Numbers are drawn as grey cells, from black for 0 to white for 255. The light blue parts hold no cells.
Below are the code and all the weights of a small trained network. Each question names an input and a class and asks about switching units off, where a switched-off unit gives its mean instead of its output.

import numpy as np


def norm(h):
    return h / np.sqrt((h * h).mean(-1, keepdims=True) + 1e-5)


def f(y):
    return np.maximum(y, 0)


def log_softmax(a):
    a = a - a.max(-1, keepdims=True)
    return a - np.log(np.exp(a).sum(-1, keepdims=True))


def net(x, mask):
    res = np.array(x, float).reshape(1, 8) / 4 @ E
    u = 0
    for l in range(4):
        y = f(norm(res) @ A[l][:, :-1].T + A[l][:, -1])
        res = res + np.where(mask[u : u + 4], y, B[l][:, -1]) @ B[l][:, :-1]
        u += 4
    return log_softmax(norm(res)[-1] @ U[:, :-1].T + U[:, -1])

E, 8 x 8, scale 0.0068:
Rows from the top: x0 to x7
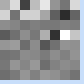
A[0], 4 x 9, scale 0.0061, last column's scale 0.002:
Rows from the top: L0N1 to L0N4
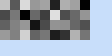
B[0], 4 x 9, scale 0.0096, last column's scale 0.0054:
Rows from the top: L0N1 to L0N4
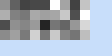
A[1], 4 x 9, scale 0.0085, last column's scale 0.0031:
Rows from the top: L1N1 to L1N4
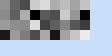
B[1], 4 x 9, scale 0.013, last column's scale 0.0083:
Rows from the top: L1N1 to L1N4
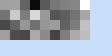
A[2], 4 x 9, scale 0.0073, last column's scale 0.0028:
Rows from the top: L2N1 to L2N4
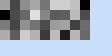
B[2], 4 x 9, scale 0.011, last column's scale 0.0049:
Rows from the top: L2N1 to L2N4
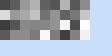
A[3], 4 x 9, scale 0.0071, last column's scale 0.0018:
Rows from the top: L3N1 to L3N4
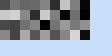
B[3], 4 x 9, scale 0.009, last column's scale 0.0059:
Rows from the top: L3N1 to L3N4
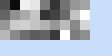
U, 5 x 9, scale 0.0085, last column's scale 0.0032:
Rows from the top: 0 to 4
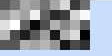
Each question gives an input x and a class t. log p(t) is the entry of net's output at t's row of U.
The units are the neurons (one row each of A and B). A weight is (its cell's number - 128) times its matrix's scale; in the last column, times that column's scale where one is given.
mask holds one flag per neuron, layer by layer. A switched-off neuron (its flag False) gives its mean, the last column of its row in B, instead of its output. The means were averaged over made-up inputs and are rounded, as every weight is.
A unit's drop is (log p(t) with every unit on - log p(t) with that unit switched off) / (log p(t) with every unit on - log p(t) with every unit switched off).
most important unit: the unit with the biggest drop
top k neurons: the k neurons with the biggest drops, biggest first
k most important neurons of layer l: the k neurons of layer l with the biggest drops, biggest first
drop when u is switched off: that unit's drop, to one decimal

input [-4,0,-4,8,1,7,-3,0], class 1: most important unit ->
L1N2
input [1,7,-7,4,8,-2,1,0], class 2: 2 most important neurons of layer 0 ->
[L0N1 L0N3]
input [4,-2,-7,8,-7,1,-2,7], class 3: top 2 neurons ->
[L1N4 L1N1]
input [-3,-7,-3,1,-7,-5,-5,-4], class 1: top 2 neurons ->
[L0N1 L1N2]
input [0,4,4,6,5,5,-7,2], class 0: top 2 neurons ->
[L0N1 L2N1]
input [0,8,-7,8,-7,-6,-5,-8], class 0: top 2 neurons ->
[L0N1 L2N3]
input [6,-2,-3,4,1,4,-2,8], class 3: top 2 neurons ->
[L1N4 L0N2]
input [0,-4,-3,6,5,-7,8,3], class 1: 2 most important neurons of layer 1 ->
[L1N2 L1N1]
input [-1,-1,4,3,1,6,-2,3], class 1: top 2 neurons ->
[L0N2 L1N2]
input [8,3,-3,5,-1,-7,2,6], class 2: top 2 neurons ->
[L1N1 L0N1]
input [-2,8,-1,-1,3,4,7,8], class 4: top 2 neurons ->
[L2N4 L0N2]
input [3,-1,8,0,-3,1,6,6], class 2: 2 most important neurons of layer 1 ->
[L1N1 L1N2]
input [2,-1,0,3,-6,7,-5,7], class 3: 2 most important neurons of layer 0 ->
[L0N2 L0N4]
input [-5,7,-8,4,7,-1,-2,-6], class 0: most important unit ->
L0N1
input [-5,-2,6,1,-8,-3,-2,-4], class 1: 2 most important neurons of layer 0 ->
[L0N1 L0N4]
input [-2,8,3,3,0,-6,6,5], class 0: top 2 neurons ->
[L0N1 L2N3]
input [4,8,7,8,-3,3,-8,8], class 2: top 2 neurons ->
[L1N1 L0N1]
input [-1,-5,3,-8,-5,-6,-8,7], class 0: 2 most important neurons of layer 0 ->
[L0N2 L0N3]
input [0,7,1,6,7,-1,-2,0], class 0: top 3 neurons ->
[L0N1 L2N1 L2N3]
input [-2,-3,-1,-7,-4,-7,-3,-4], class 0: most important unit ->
L0N2
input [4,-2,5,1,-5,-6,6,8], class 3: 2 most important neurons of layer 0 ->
[L0N2 L0N1]
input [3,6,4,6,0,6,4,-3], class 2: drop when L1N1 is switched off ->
0.6
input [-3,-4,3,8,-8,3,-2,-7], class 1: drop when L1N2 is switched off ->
0.2
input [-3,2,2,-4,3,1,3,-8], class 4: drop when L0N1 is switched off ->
0.1
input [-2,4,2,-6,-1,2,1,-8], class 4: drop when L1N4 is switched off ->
0.1
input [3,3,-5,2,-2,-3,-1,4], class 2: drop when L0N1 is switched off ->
0.0
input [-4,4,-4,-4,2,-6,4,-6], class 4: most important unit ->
L2N4
